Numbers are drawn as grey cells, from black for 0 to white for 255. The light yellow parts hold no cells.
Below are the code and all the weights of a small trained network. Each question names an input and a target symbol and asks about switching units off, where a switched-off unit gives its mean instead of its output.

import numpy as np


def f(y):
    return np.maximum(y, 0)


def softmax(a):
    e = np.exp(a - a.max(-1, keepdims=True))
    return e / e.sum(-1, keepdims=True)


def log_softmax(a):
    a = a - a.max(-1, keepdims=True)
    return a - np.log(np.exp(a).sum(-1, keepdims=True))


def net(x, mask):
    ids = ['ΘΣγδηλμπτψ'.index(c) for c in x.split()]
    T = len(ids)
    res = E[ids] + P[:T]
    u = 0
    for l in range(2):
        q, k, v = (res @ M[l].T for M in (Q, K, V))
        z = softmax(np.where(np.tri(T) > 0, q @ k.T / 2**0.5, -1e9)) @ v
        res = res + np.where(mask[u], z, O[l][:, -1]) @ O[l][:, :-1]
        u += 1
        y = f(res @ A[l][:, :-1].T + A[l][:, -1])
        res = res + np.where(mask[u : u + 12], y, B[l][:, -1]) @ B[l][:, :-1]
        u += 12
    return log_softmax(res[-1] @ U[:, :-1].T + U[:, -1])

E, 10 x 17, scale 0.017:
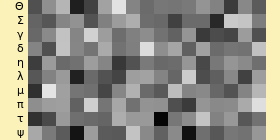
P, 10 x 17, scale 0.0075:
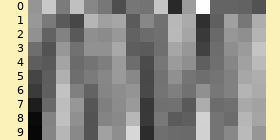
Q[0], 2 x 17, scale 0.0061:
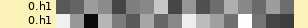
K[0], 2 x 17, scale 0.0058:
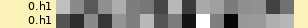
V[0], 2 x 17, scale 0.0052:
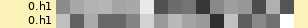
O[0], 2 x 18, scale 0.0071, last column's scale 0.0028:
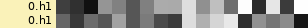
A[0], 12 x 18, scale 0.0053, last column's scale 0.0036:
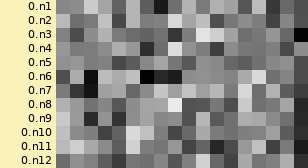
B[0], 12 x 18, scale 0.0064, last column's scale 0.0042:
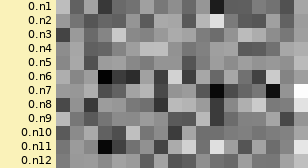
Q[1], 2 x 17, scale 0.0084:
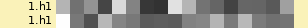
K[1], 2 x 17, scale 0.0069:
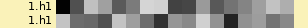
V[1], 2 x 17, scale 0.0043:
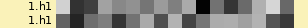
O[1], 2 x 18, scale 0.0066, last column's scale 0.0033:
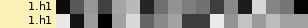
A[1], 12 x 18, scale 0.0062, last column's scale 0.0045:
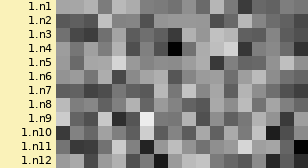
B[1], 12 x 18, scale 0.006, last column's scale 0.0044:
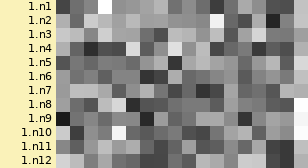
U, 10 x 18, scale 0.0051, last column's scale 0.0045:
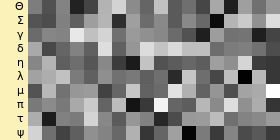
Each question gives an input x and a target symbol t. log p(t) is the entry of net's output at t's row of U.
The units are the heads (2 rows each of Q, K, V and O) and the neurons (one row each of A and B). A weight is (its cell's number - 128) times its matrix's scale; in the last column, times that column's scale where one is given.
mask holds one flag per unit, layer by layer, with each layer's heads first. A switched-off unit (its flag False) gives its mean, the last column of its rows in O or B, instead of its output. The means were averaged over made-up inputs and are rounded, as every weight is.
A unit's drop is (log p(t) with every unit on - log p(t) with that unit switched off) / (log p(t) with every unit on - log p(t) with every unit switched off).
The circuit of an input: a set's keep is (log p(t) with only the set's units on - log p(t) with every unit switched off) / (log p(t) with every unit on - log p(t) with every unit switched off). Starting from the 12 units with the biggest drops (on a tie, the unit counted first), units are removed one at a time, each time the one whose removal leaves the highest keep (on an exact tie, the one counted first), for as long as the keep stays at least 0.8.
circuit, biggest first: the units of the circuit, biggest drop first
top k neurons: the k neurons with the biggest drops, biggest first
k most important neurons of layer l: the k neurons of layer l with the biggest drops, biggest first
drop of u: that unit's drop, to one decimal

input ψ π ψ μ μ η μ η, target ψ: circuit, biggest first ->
(0.h1, 0.n1, 1.n4)
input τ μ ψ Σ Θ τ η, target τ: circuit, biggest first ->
(1.h1)
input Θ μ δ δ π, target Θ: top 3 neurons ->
(0.n7, 0.n8, 1.n8)
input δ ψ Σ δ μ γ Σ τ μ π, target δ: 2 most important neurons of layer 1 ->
(1.n4, 1.n3)
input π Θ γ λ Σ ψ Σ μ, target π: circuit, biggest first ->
(0.h1, 1.n3, 1.n7)
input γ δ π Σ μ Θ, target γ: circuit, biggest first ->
(0.h1, 1.h1, 0.n11)
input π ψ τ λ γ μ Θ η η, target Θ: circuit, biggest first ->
(0.n6, 0.n7, 0.h1)
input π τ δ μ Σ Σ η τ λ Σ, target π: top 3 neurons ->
(0.n3, 1.n3, 1.n7)
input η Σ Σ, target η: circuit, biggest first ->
(0.h1, 0.n8)
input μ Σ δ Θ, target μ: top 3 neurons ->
(1.n9, 0.n7, 0.n11)
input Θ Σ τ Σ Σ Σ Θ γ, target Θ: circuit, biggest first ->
(0.n7, 0.h1)
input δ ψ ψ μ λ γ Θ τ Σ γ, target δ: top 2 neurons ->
(1.n4, 1.n3)
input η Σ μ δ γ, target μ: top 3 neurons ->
(0.n11, 0.n12, 1.n9)
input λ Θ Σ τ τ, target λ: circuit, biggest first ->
(0.h1)
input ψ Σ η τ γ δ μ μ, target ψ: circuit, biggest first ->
(0.h1, 1.n4)
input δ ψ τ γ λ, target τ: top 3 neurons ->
(1.n8, 0.n1, 0.n11)
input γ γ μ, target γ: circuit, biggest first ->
(0.h1, 1.h1, 1.n2, 0.n8)
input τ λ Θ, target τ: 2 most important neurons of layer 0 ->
(0.n7, 0.n12)
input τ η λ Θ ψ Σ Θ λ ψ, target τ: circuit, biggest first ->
(1.h1, 0.n7)
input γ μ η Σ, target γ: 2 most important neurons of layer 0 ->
(0.n11, 0.n8)
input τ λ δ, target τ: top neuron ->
(1.n8)
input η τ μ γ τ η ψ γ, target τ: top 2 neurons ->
(0.n11, 1.n8)
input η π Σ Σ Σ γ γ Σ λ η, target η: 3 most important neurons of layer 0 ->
(0.n11, 0.n6, 0.n8)
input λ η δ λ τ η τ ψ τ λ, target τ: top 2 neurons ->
(1.n8, 0.n7)
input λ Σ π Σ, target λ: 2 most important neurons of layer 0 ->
(0.n11, 0.n8)
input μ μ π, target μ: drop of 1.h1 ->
0.6
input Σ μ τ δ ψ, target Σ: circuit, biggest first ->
(1.h1)
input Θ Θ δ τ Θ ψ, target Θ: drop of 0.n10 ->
0.1
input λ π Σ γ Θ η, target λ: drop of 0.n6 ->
-0.2
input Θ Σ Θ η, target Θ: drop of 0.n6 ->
0.2
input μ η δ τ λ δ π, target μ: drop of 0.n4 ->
-0.1
